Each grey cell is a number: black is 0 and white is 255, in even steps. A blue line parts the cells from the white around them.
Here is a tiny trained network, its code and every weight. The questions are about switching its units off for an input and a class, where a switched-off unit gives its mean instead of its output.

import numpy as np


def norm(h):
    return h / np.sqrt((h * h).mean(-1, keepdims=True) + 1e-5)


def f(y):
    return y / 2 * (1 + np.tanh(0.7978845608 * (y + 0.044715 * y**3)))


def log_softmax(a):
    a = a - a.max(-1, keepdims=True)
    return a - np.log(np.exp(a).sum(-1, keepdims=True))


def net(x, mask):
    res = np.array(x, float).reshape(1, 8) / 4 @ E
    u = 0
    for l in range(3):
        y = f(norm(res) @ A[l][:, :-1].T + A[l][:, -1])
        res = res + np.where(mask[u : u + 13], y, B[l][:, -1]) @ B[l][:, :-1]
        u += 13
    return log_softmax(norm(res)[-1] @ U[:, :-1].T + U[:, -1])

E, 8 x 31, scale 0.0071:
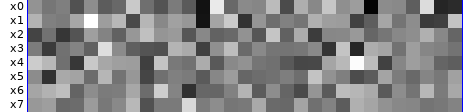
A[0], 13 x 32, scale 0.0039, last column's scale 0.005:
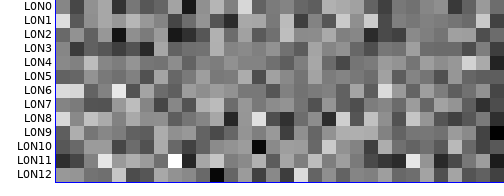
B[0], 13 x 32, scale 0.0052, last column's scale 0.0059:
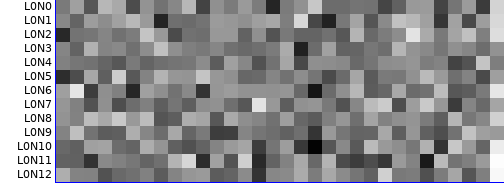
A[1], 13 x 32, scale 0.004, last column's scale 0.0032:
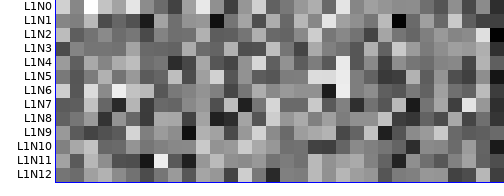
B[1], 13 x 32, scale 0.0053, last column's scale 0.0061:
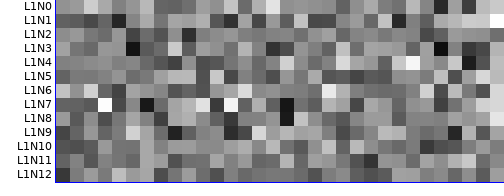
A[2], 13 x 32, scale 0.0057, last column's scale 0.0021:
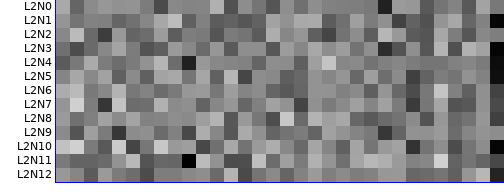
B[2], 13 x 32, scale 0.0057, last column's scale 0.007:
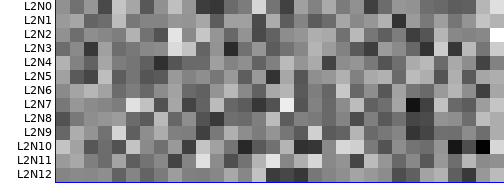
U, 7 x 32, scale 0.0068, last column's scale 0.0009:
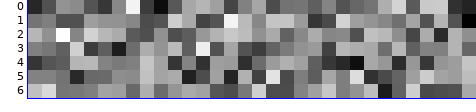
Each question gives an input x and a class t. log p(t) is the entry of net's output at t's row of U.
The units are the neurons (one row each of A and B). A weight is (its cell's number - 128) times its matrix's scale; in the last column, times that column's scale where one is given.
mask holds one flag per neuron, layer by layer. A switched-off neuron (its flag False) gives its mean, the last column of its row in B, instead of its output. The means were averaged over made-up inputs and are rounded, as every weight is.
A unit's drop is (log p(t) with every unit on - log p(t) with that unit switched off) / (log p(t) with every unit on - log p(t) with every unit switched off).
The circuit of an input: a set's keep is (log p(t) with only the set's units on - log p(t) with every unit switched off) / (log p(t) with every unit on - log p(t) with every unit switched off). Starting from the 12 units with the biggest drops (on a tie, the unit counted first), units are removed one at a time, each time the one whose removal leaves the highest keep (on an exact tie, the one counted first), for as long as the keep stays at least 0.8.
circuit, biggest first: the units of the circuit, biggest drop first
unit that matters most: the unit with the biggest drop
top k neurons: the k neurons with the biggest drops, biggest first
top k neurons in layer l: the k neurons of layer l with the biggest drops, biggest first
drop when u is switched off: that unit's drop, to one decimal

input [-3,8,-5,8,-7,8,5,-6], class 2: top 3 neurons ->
L0N1, L0N8, L1N0
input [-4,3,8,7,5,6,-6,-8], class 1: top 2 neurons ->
L1N9, L2N11
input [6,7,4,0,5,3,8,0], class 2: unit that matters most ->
L0N1
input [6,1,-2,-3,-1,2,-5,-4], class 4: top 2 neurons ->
L0N11, L0N0
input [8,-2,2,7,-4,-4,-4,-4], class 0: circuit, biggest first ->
L0N2, L0N10
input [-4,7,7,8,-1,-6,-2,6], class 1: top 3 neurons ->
L1N9, L0N7, L2N11
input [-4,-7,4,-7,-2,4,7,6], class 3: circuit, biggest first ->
L1N7, L2N12
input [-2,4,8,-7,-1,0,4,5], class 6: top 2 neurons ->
L0N6, L2N10
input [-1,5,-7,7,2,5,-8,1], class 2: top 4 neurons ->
L0N1, L0N8, L1N0, L1N6
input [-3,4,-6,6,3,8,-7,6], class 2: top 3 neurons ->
L0N1, L0N8, L1N0
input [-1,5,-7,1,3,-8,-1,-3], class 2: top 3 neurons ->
L0N1, L0N8, L1N6
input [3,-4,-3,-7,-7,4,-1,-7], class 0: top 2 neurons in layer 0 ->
L0N10, L0N2
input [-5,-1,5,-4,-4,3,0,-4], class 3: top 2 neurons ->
L1N7, L2N5
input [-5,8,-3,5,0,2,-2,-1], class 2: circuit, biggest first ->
L1N6
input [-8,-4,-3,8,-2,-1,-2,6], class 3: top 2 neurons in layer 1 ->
L1N7, L1N3
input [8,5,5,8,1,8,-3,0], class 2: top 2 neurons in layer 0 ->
L0N1, L0N8
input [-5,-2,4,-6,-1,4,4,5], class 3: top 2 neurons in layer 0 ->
L0N0, L0N11
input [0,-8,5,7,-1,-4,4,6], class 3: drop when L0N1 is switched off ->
0.1
